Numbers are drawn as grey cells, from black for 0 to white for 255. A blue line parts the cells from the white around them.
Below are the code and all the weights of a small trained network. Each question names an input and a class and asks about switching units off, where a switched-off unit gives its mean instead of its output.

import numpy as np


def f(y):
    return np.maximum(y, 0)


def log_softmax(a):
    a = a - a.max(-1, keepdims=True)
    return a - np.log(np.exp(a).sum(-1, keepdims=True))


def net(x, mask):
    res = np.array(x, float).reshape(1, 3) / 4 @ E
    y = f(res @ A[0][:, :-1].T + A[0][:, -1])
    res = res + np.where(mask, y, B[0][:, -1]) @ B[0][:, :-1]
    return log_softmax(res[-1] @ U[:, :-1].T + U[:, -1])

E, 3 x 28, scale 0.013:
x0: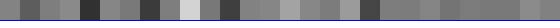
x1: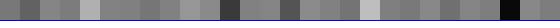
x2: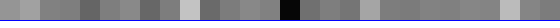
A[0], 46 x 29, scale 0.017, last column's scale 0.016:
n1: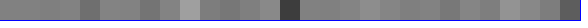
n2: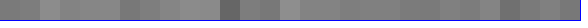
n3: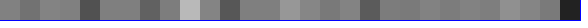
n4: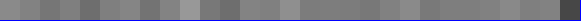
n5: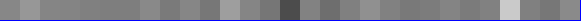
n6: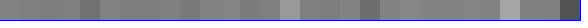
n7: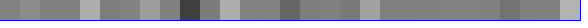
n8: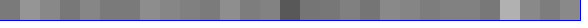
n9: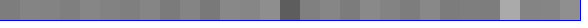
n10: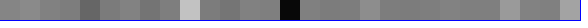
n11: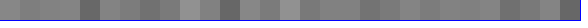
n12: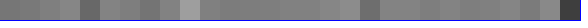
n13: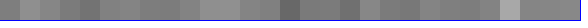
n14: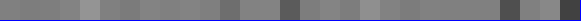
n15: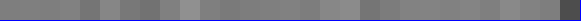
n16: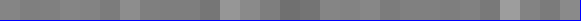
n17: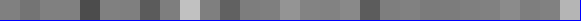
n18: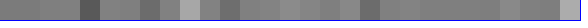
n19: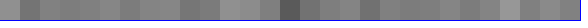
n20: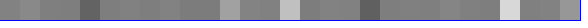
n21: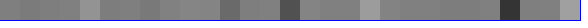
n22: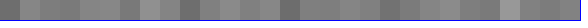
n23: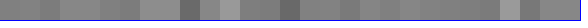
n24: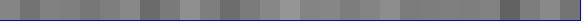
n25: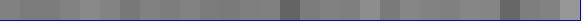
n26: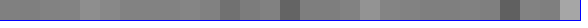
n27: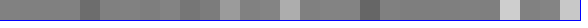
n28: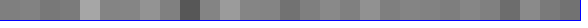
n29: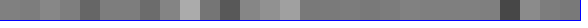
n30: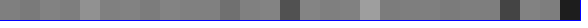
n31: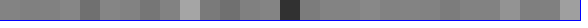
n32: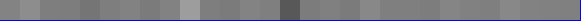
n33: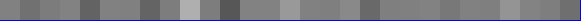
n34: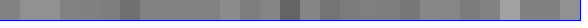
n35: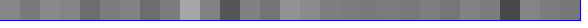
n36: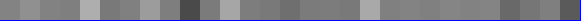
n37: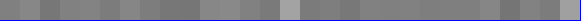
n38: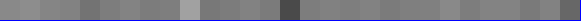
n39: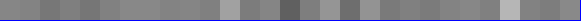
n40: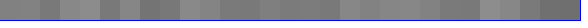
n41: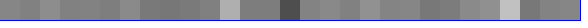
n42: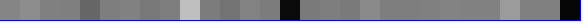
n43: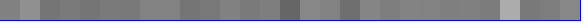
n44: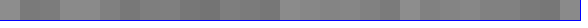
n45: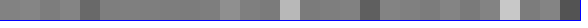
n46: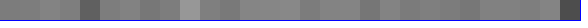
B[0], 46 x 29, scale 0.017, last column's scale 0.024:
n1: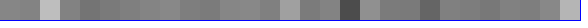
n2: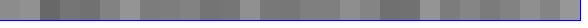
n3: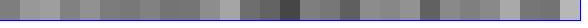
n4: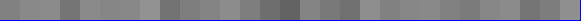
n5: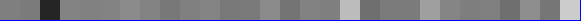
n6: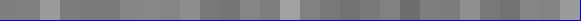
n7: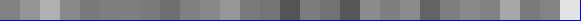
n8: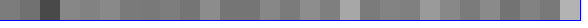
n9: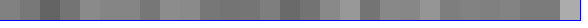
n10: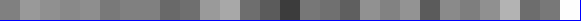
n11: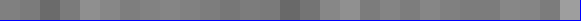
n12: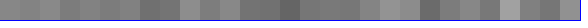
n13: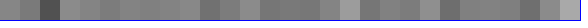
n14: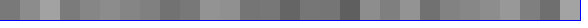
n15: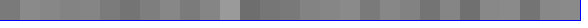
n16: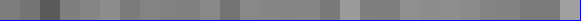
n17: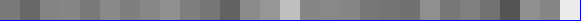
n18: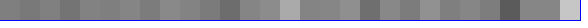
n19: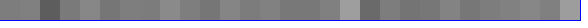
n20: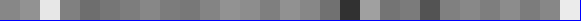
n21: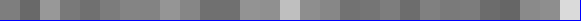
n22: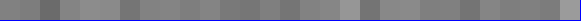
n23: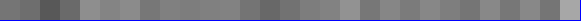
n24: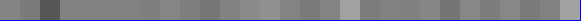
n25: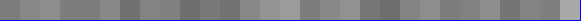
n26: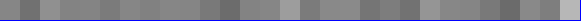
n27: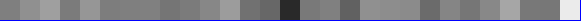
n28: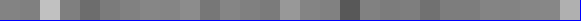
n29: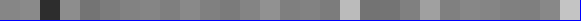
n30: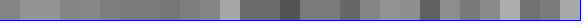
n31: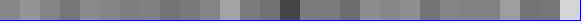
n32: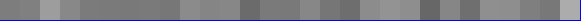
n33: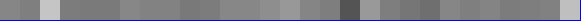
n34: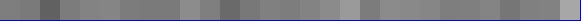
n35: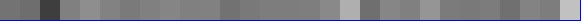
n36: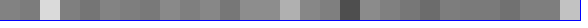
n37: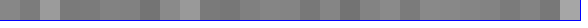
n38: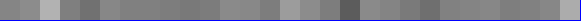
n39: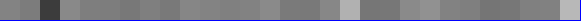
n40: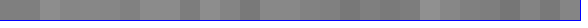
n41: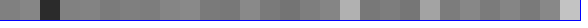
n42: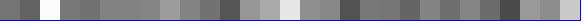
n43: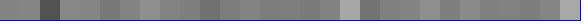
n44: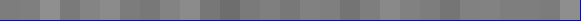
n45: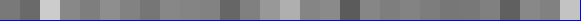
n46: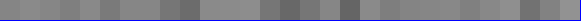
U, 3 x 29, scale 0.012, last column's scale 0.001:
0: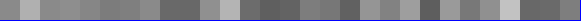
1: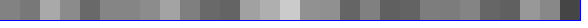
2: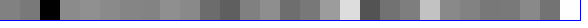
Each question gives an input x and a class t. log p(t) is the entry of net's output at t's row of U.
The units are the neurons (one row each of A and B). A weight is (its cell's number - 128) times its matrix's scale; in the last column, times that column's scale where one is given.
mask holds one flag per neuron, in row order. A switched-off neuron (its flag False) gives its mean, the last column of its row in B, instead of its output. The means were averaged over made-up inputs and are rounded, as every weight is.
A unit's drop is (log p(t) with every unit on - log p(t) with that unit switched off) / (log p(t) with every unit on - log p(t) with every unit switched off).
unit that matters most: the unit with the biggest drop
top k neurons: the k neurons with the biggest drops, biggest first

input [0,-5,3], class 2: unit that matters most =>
n5
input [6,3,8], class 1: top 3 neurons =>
n42; n17; n27
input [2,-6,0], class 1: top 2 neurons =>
n10; n45
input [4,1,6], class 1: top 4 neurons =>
n42; n17; n27; n7
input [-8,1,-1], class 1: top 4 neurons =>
n10; n36; n27; n31
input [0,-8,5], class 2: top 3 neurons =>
n5; n41; n39
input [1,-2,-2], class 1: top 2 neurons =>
n10; n31
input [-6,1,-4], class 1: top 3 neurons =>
n10; n27; n36
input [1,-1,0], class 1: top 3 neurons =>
n10; n7; n3
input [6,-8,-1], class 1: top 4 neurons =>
n17; n45; n10; n18
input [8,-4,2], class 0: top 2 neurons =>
n3; n27
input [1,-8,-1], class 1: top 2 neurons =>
n10; n45
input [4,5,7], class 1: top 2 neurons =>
n42; n21
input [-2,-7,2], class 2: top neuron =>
n5
